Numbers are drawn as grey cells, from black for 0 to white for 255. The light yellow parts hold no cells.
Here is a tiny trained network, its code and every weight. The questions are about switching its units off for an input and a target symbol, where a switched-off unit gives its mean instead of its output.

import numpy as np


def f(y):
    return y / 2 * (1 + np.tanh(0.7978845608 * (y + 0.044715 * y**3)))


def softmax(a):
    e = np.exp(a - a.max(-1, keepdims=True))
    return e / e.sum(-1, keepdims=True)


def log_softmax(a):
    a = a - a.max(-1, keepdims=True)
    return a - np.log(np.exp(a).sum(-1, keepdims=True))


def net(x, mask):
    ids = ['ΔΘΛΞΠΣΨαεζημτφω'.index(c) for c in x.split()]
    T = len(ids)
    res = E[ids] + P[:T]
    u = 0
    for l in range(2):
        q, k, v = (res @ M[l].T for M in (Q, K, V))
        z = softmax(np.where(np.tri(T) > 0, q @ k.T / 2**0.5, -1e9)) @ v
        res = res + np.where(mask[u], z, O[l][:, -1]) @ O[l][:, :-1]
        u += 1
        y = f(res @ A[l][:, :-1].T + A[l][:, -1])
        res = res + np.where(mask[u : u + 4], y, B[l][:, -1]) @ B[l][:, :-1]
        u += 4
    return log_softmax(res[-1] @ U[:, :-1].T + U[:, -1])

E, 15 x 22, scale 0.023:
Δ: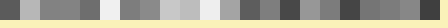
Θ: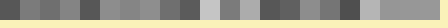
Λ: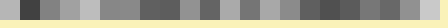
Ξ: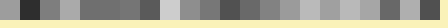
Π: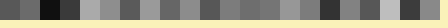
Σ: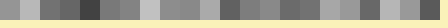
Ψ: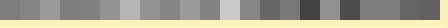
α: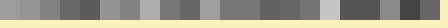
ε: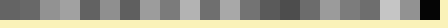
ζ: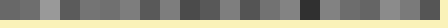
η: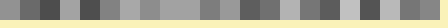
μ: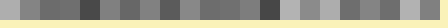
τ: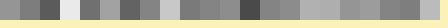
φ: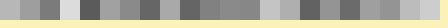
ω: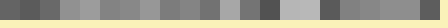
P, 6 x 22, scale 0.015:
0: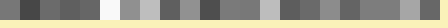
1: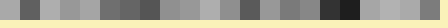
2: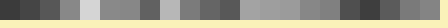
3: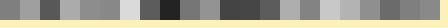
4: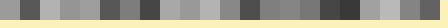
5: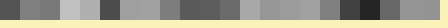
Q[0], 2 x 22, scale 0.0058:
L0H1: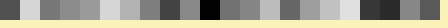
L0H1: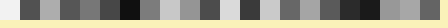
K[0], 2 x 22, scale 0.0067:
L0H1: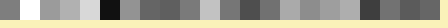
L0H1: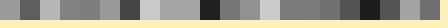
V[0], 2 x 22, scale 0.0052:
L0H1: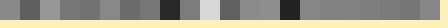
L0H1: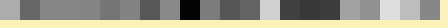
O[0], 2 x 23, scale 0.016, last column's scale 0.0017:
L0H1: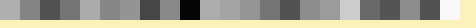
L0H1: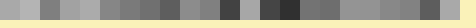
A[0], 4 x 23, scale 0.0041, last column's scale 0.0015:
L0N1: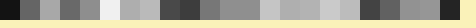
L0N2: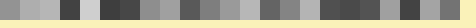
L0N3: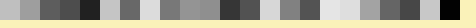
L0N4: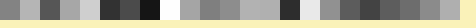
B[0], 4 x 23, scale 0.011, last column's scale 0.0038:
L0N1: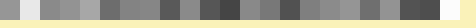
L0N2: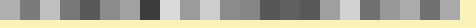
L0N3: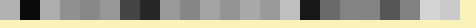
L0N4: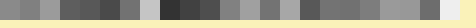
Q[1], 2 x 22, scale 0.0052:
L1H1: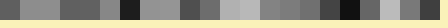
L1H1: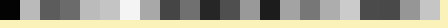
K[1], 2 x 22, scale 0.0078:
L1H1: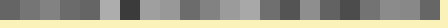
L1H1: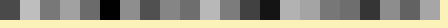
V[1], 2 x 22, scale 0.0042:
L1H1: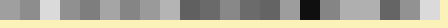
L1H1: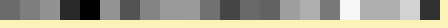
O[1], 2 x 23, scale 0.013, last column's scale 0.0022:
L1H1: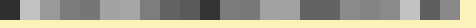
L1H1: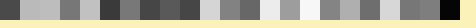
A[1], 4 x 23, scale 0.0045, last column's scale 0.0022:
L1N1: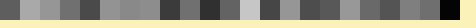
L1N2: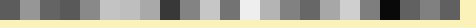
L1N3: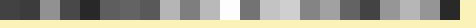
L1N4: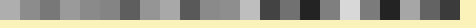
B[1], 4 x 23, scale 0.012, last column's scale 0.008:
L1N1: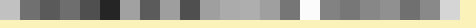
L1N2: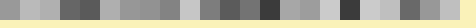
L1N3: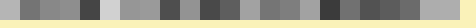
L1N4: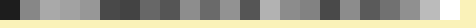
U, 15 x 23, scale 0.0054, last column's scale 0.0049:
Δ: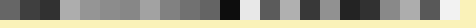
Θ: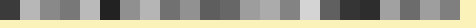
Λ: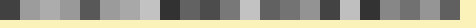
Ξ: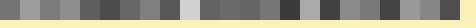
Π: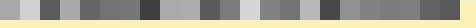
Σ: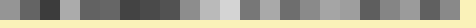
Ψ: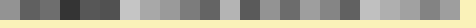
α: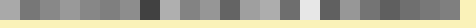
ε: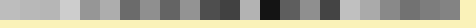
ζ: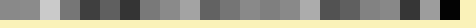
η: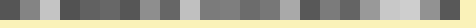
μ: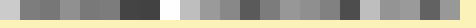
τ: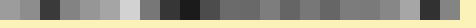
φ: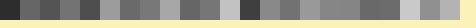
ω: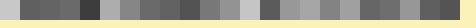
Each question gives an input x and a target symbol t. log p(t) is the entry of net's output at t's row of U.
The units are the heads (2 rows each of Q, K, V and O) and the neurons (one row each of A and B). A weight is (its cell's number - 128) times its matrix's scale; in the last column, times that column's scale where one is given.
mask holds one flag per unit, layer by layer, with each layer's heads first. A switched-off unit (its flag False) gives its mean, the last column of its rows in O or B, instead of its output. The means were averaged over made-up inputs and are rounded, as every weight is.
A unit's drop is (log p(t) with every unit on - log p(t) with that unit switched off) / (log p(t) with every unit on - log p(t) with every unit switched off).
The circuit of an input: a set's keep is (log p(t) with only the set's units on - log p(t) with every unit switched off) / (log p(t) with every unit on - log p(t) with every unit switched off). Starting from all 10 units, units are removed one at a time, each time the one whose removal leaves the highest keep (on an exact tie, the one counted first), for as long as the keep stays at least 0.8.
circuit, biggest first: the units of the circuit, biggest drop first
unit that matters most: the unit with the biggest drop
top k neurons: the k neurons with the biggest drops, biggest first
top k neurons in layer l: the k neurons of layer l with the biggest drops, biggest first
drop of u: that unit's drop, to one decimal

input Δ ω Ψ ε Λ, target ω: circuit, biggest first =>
[L0H1, L1N3, L1N4]
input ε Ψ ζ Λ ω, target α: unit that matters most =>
L1H1
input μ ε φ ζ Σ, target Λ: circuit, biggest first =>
[L1N3, L0H1, L1H1, L0N3]
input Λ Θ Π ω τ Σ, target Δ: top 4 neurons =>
[L1N4, L1N1, L0N3, L1N2]
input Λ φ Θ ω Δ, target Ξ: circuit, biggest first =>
[L1N4, L1H1, L0H1]
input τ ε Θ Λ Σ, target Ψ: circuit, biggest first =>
[L0N3, L1H1, L1N1, L0H1]
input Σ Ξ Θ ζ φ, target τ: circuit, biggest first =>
[L0N3, L1H1, L1N4]
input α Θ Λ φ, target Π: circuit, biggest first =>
[L1N1, L1H1, L0H1]
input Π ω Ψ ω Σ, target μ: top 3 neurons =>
[L1N4, L0N4, L1N3]
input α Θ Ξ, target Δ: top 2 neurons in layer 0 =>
[L0N4, L0N2]
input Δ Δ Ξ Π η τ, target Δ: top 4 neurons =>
[L1N4, L1N1, L0N2, L0N4]
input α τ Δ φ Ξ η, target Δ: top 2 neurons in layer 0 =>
[L0N2, L0N4]
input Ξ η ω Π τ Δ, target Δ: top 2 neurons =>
[L1N4, L1N1]
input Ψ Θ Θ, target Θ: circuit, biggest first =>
[L1N4, L0H1, L0N4, L1N1]
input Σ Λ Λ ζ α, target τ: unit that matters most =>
L0N3
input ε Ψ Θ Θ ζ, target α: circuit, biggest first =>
[L1H1, L1N3, L1N4]
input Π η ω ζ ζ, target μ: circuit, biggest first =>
[L1H1, L1N4]
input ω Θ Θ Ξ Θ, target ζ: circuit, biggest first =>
[L0H1, L1N3]
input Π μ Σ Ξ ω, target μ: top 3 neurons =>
[L1N4, L0N4, L0N2]
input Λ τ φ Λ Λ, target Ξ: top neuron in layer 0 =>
[L0N2]
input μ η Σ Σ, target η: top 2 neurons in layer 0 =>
[L0N3, L0N4]
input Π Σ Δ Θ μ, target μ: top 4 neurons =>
[L1N4, L0N4, L1N3, L0N1]
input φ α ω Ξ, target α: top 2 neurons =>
[L0N4, L1N4]
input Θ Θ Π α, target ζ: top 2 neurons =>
[L1N4, L1N2]
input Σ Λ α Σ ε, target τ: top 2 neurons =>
[L0N3, L1N4]
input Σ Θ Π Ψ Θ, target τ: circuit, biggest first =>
[L0N3, L1H1, L0H1]
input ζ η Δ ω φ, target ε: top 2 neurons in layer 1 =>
[L1N1, L1N4]
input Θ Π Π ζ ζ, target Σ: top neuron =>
[L1N4]
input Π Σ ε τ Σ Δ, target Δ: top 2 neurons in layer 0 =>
[L0N4, L0N2]
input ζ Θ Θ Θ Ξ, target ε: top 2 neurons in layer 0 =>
[L0N4, L0N3]
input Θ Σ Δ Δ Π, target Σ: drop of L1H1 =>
0.2
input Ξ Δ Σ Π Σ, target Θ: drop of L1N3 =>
0.0
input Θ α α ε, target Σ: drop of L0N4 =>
0.2
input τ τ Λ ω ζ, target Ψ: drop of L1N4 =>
0.1
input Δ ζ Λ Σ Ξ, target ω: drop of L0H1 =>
0.6
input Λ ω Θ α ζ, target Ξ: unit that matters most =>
L1N4
